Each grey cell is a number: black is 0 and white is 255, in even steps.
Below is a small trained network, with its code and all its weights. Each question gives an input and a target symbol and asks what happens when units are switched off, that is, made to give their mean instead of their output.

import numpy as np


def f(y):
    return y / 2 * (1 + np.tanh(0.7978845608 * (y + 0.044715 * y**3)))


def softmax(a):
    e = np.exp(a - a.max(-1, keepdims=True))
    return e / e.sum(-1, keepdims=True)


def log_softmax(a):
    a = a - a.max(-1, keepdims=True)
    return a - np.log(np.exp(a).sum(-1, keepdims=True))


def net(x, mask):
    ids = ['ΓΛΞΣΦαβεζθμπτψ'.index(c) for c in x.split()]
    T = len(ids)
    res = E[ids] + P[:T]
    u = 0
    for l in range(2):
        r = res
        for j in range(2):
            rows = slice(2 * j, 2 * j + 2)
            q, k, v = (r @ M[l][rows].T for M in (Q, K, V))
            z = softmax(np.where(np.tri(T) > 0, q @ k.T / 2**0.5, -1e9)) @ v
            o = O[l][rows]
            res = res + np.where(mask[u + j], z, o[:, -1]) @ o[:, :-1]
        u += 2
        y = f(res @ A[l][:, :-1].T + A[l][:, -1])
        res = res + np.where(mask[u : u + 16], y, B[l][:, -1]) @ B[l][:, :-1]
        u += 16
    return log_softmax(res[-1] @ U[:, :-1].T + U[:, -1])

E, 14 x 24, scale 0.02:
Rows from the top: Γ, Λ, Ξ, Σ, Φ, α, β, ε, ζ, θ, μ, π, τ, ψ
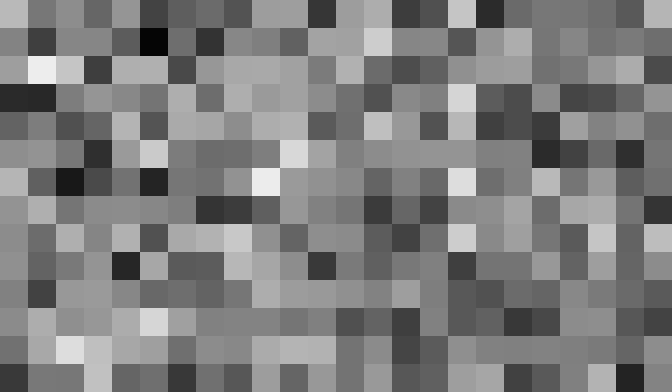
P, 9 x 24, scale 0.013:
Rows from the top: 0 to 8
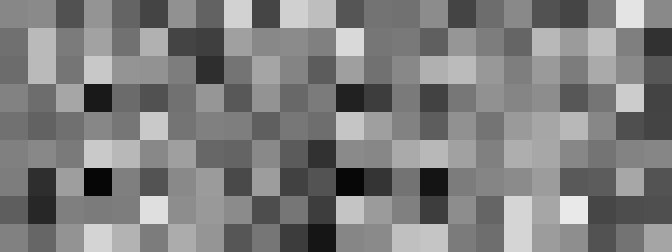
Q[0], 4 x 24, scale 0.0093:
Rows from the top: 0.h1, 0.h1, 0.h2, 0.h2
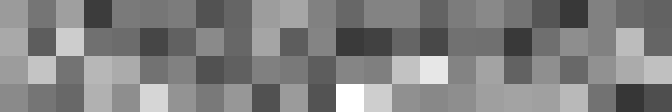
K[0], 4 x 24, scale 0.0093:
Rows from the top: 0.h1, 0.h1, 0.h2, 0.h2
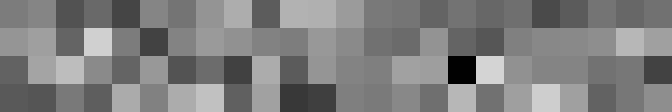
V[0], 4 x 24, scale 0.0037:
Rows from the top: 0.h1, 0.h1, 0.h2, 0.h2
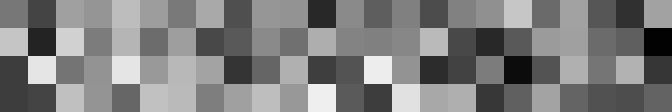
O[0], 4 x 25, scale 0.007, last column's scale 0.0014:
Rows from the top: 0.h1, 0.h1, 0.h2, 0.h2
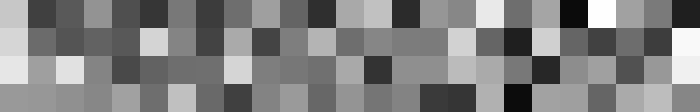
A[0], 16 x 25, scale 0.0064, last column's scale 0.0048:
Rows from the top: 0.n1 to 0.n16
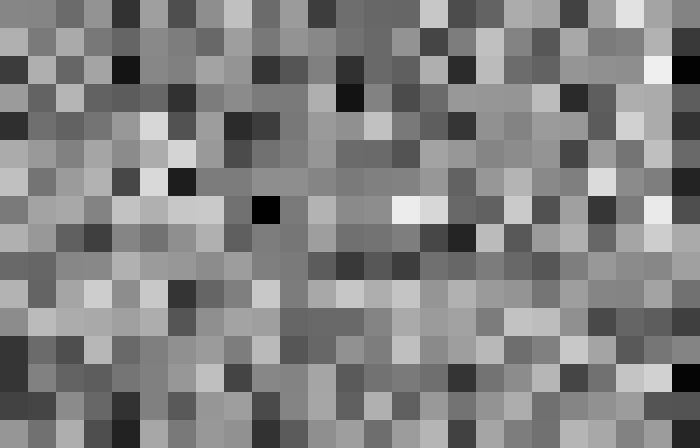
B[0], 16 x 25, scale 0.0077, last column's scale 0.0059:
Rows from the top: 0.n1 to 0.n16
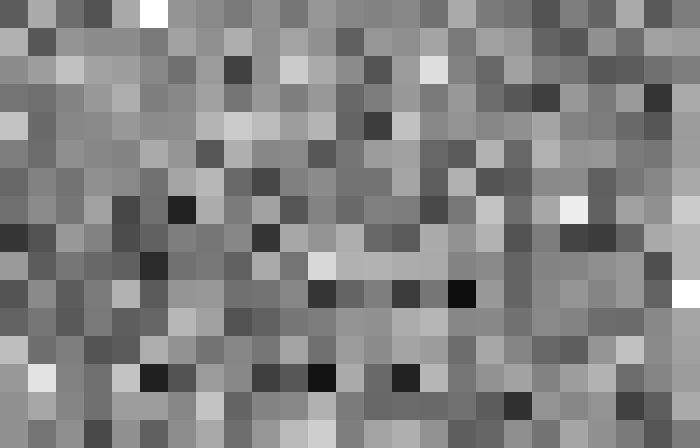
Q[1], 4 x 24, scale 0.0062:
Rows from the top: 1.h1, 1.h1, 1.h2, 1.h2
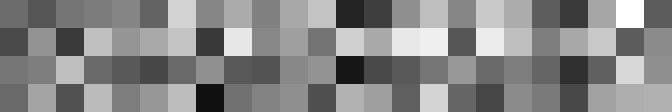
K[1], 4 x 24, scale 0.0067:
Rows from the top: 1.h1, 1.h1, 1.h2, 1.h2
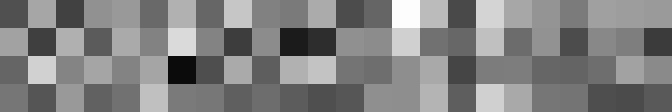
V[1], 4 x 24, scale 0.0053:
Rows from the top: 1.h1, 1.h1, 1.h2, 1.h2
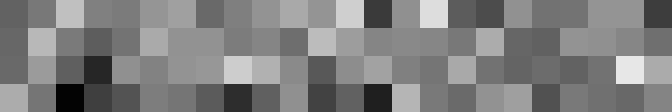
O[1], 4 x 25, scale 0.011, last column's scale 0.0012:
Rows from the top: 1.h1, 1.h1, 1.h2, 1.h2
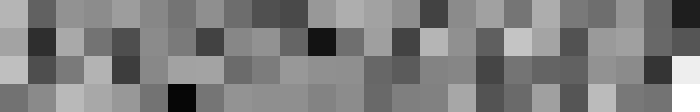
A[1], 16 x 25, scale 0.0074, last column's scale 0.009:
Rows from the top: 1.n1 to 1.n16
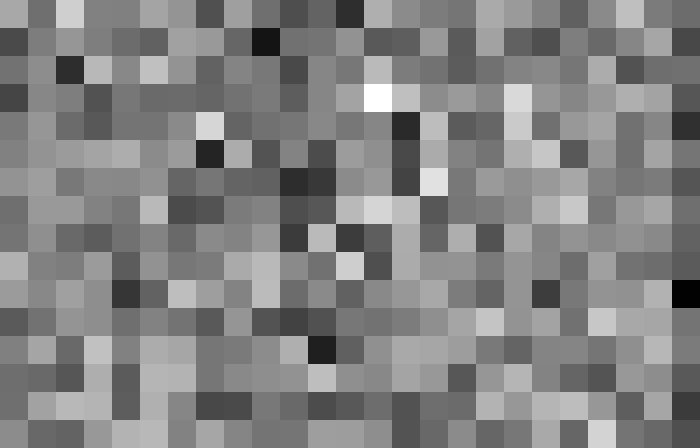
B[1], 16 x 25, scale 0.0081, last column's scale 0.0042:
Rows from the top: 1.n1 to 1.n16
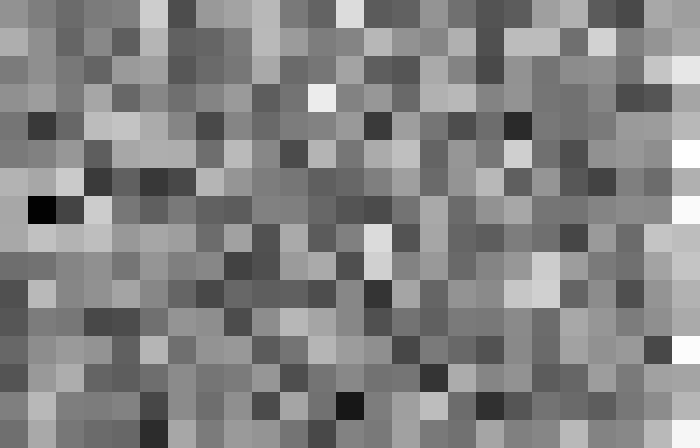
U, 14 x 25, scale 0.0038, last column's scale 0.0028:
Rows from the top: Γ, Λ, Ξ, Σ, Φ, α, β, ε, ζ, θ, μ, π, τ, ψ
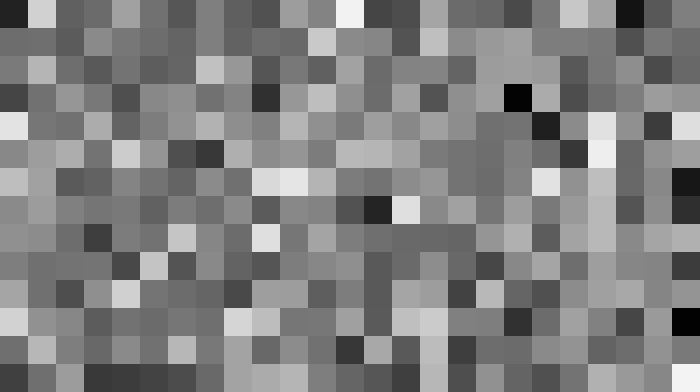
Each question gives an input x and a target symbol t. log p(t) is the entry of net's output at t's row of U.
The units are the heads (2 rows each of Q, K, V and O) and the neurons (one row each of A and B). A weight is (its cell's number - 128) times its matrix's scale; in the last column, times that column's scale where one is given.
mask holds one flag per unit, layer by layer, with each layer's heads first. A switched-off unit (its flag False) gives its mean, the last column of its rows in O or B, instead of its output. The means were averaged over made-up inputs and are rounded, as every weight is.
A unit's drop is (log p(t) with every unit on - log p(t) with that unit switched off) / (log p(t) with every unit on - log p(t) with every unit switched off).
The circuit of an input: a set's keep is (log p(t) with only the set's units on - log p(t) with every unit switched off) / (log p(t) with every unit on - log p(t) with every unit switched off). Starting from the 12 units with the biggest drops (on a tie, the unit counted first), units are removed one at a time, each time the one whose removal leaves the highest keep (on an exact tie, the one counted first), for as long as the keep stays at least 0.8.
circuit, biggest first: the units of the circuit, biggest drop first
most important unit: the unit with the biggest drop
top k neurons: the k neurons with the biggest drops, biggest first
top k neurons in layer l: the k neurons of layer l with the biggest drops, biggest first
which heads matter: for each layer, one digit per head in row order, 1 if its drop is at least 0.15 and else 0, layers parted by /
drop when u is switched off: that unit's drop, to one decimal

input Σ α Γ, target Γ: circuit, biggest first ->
[1.h1 1.n13 1.n6]
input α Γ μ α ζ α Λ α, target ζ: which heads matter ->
11 / 01
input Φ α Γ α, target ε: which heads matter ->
11 / 01
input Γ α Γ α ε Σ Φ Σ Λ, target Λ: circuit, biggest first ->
[1.n4 0.h2]
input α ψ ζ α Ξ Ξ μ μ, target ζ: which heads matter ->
01 / 01
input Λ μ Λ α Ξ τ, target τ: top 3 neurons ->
[1.n15 0.n11 0.n6]
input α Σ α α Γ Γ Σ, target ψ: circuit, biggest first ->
[1.h1 0.n8 0.h1]
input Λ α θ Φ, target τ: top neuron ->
[1.n9]
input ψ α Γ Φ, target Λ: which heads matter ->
10 / 11
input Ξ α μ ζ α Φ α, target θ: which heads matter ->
01 / 11
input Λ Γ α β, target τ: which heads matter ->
10 / 01
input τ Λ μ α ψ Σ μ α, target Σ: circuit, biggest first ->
[0.h2 0.n9]
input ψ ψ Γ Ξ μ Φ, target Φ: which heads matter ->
00 / 00
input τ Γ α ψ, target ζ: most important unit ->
1.h2
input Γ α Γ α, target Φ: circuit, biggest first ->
[1.h2 0.h2 0.n4 0.n1]
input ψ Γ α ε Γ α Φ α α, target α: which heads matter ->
10 / 01
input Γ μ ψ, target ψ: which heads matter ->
00 / 00
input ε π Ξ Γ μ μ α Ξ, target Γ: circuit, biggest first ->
[1.h1 0.n12]
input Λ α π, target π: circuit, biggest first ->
[1.h1 1.n1 1.n7 0.h2]
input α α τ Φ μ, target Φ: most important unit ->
0.h2
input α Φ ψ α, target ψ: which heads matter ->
11 / 10
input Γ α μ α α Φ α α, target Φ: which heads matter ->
01 / 01
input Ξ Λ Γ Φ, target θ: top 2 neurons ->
[0.n1 1.n11]
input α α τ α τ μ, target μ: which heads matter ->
00 / 11
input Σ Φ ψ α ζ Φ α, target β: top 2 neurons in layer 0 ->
[0.n14 0.n9]
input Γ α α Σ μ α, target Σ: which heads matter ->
01 / 01
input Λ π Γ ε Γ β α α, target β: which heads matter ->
11 / 01
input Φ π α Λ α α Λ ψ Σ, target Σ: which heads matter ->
10 / 10
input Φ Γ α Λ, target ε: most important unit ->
1.n11
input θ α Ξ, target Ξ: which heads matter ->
00 / 10
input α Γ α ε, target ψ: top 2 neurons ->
[0.n8 0.n9]
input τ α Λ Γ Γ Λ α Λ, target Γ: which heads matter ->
01 / 10
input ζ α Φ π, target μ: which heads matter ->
11 / 01
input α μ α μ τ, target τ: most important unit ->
1.n15
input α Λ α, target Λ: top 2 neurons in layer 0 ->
[0.n8 0.n15]
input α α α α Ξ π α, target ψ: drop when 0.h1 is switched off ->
0.3
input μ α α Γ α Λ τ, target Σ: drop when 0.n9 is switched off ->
0.3
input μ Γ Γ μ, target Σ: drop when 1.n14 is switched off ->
0.0
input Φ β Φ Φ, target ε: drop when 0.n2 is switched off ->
0.1
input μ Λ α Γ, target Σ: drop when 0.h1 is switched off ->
0.2
